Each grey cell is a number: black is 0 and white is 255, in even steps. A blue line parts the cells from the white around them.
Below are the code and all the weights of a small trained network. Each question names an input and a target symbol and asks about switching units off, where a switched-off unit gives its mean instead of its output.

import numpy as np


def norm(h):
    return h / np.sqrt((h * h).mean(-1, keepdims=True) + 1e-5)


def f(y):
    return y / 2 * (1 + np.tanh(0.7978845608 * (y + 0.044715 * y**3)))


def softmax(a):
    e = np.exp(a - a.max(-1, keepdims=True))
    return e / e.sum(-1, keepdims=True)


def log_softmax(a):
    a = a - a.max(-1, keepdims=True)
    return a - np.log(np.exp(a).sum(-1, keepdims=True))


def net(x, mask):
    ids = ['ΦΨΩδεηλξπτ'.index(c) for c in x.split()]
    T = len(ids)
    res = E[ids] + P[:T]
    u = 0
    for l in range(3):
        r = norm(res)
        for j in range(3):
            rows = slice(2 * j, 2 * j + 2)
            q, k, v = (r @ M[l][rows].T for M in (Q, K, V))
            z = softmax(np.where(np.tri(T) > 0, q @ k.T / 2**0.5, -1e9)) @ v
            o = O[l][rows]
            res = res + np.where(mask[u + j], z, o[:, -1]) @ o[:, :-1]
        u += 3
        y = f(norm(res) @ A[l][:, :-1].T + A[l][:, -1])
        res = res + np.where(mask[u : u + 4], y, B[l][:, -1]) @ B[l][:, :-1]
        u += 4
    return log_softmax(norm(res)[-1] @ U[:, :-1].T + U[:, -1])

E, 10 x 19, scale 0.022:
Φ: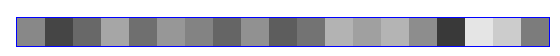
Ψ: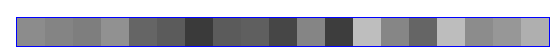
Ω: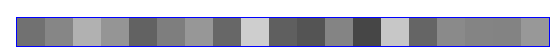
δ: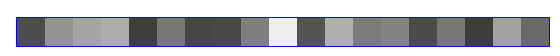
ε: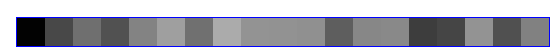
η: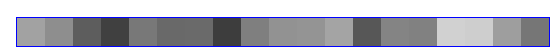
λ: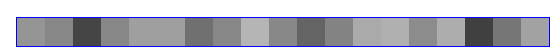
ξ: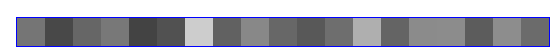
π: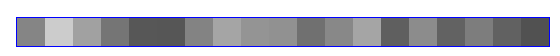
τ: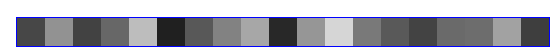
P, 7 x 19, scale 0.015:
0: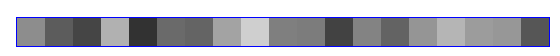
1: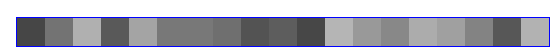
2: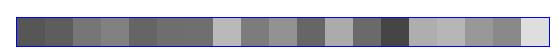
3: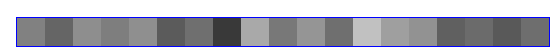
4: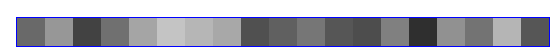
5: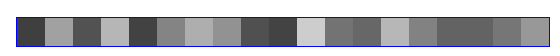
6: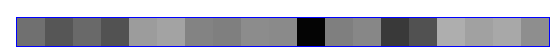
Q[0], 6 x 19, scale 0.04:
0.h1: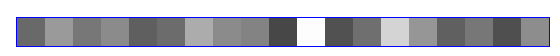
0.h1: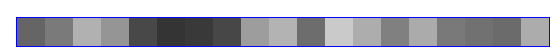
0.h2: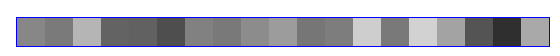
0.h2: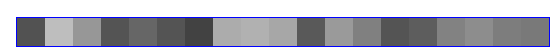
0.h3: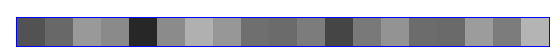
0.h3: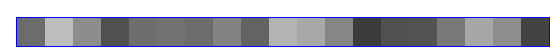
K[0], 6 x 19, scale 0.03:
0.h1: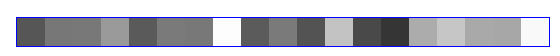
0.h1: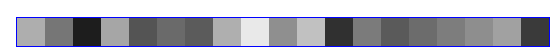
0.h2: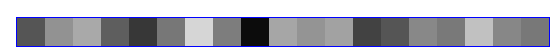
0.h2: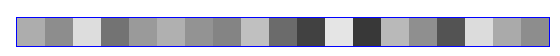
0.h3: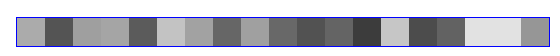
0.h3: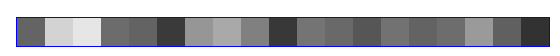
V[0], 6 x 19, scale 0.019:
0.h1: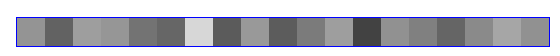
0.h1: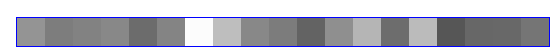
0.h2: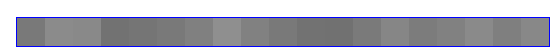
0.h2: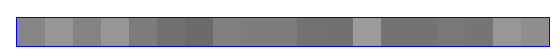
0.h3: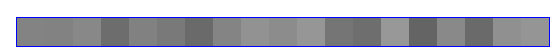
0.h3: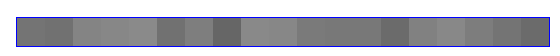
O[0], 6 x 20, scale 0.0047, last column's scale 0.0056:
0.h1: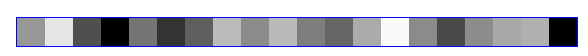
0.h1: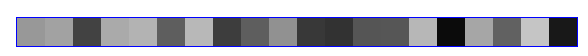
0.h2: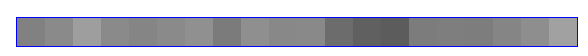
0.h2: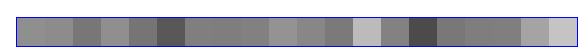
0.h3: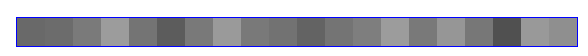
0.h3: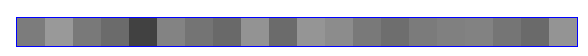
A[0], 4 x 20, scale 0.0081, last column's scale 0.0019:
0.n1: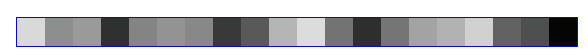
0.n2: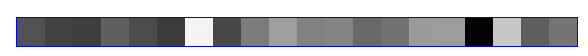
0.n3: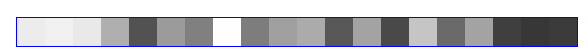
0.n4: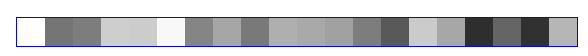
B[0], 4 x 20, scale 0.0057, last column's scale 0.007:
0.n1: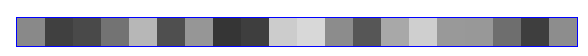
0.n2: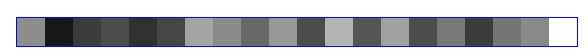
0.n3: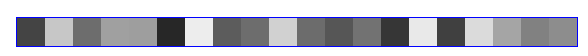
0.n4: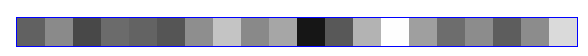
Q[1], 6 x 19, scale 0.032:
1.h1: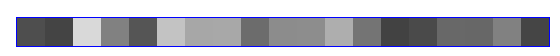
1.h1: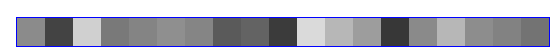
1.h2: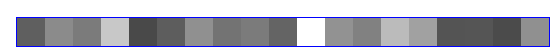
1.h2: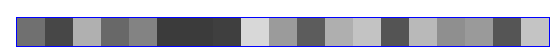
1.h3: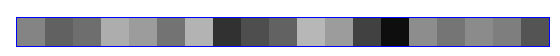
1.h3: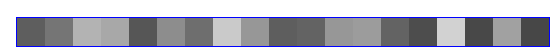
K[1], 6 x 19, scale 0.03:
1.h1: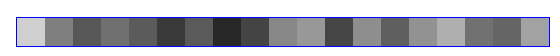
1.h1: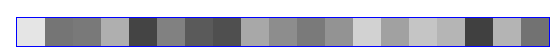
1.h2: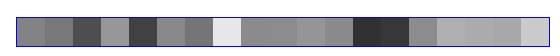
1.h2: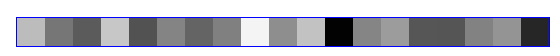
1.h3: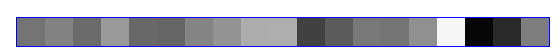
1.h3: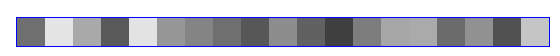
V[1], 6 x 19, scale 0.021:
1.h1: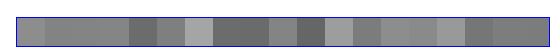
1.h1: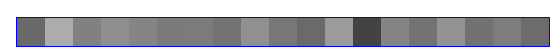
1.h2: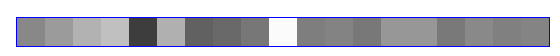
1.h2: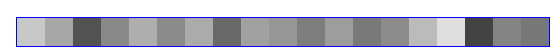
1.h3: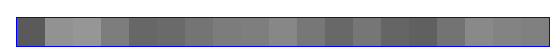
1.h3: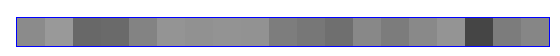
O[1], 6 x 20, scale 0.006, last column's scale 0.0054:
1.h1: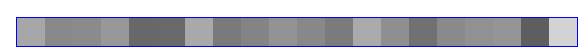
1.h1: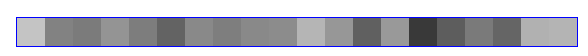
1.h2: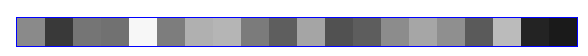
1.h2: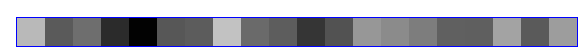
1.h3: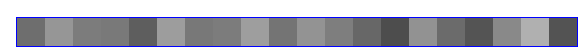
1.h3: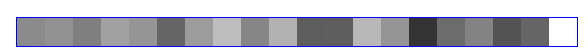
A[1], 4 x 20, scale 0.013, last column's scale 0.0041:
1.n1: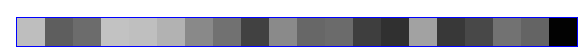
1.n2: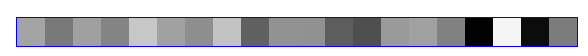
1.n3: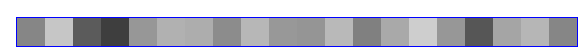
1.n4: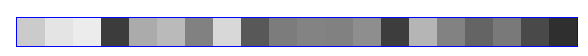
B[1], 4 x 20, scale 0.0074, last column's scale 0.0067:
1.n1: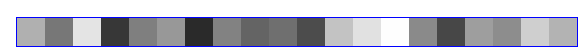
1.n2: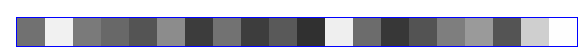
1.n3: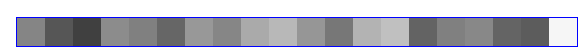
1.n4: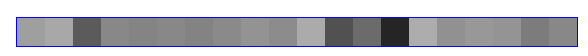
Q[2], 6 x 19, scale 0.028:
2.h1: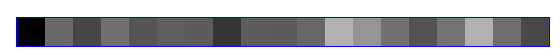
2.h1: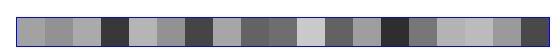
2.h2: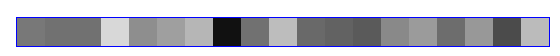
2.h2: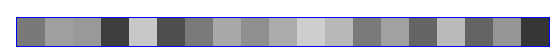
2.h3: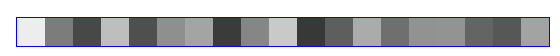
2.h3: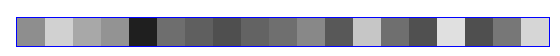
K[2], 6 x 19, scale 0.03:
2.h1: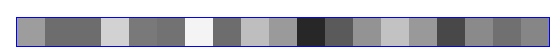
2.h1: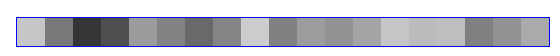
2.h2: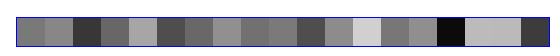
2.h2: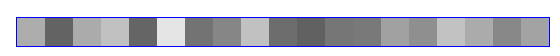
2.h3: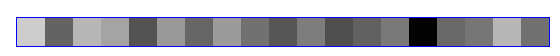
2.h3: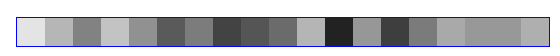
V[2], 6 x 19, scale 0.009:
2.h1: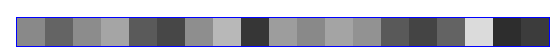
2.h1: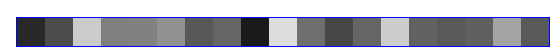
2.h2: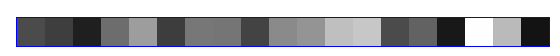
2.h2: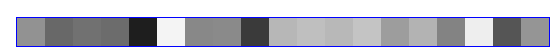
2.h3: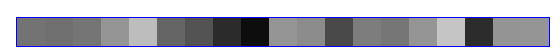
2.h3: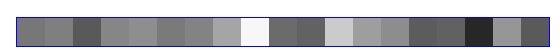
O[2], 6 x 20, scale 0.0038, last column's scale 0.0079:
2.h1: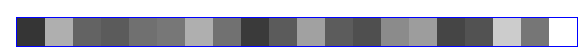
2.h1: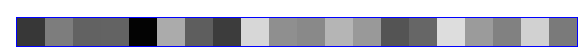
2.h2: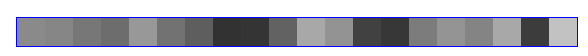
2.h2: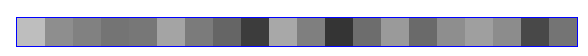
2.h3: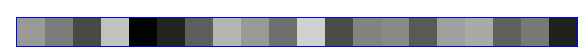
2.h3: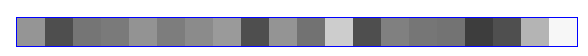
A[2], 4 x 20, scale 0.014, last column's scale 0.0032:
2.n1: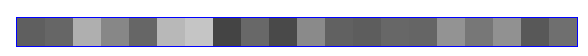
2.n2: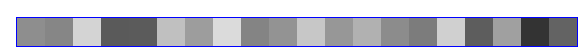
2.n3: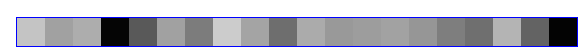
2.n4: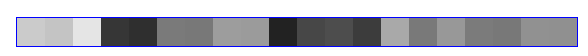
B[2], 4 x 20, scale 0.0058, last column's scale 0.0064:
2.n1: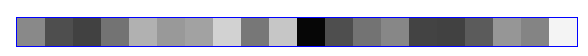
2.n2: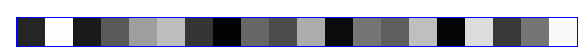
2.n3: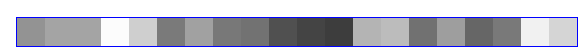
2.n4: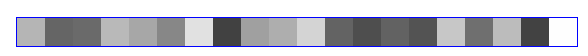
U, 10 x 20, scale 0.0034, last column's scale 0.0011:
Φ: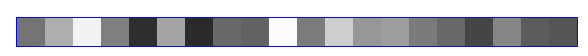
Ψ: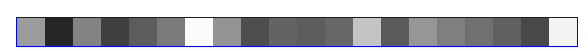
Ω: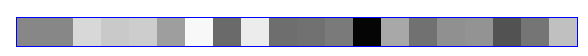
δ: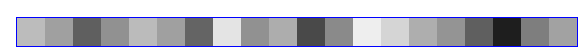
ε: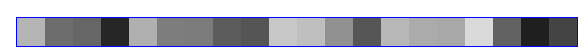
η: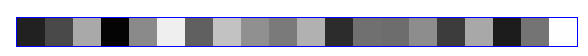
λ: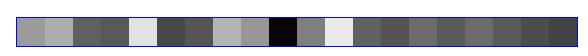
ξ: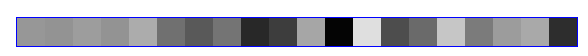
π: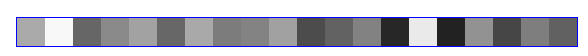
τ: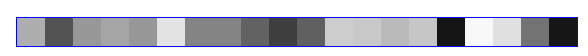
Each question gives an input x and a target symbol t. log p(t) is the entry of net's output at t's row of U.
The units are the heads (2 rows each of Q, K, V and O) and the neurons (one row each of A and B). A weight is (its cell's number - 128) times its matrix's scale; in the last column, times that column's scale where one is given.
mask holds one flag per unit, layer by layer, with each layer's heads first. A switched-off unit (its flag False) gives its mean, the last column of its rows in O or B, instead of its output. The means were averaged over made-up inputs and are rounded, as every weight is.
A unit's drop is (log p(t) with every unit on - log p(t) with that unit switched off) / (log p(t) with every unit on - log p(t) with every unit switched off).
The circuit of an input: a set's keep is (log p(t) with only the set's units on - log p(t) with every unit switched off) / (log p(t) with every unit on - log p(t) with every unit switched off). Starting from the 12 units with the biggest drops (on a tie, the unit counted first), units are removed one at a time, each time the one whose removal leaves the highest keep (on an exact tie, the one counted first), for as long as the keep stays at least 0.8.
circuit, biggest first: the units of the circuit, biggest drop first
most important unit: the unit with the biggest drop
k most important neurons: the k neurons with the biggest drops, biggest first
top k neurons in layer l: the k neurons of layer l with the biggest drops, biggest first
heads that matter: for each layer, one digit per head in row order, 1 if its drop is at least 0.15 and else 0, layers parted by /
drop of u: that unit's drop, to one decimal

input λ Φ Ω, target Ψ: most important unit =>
0.h1
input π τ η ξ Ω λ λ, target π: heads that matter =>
100 / 010 / 000
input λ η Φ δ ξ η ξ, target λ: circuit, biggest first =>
(1.h2; 1.n2)
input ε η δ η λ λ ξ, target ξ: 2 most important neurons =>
(2.n3; 2.n2)
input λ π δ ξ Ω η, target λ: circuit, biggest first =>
(1.h2; 1.n2)
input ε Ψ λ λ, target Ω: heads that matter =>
000 / 010 / 000
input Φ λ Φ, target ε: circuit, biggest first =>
(1.h2; 0.h1; 2.h2; 1.n3)
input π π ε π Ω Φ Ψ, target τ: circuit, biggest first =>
(1.n1; 0.h1; 1.h2)
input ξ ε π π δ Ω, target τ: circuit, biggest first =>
(0.h1; 1.n1; 1.h2)
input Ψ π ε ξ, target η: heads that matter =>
100 / 000 / 000
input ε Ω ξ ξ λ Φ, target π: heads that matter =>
100 / 010 / 000
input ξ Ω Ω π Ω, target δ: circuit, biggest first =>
(0.h1; 2.n3)
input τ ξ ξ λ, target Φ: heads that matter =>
000 / 010 / 000
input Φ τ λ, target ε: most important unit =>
2.h2
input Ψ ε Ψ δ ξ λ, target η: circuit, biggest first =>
(0.h1; 2.n2)
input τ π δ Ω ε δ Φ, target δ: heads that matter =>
100 / 000 / 000
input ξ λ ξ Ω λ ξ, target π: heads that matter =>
100 / 000 / 000
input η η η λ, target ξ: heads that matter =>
100 / 010 / 000
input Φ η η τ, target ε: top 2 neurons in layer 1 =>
(1.n3; 1.n2)
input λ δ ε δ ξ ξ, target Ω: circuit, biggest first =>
(1.h2)
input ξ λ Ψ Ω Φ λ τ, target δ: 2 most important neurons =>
(2.n3; 1.n3)
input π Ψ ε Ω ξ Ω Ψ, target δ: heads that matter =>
100 / 000 / 010
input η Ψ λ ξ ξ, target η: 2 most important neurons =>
(2.n2; 1.n2)
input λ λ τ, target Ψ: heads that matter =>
000 / 010 / 000
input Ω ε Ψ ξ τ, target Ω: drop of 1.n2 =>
0.1
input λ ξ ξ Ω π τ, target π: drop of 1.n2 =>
0.0
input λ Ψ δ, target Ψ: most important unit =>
1.h2
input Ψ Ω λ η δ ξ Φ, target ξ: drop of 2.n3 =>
0.5
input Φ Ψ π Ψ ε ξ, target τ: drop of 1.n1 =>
0.9
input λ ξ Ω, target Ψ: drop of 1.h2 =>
0.4
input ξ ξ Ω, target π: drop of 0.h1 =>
1.3
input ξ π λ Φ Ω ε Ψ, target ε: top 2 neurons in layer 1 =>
(1.n3; 1.n2)
